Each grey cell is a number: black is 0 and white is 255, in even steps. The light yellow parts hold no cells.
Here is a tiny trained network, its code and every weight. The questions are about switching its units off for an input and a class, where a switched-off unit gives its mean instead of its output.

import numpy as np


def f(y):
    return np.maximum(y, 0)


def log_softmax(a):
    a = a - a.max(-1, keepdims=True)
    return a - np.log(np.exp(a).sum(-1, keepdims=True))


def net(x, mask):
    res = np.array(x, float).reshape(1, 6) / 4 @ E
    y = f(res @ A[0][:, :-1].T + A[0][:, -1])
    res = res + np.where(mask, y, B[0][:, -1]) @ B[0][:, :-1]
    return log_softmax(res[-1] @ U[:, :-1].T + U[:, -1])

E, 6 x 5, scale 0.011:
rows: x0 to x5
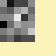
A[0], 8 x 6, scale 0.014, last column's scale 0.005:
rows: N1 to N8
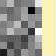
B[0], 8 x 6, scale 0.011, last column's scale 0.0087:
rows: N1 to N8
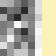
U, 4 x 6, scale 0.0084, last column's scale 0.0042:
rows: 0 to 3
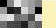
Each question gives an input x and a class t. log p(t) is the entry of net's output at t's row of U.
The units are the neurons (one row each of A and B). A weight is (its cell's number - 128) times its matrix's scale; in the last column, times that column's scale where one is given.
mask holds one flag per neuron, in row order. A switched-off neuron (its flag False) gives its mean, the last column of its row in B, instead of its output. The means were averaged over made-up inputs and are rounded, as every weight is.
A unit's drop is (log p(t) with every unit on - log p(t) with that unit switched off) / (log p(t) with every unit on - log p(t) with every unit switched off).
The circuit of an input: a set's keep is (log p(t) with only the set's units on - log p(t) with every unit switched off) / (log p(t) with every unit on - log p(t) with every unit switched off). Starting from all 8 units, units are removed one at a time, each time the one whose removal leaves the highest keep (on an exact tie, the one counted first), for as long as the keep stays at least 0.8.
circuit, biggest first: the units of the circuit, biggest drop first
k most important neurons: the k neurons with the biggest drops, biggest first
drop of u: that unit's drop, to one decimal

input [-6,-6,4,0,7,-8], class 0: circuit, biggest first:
[N4]
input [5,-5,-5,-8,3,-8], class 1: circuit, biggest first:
[N3 N6]
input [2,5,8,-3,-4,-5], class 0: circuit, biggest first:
[N4 N6]
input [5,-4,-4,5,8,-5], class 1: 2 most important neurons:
[N4 N5]
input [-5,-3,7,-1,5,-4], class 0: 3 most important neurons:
[N4 N7 N6]
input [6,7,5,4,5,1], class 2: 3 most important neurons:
[N7 N6 N2]
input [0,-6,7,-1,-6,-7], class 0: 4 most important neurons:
[N4 N7 N6 N3]
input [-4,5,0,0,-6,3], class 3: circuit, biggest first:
[N2 N4]
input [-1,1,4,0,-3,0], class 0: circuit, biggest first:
[N7 N6]
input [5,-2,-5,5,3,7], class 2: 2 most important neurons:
[N6 N7]
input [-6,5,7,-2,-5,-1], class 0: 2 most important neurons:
[N4 N7]
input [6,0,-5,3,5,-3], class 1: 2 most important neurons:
[N5 N1]
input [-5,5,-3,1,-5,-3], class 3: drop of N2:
0.3
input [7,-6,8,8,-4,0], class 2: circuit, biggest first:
[N6]
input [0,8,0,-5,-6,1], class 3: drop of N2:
0.2
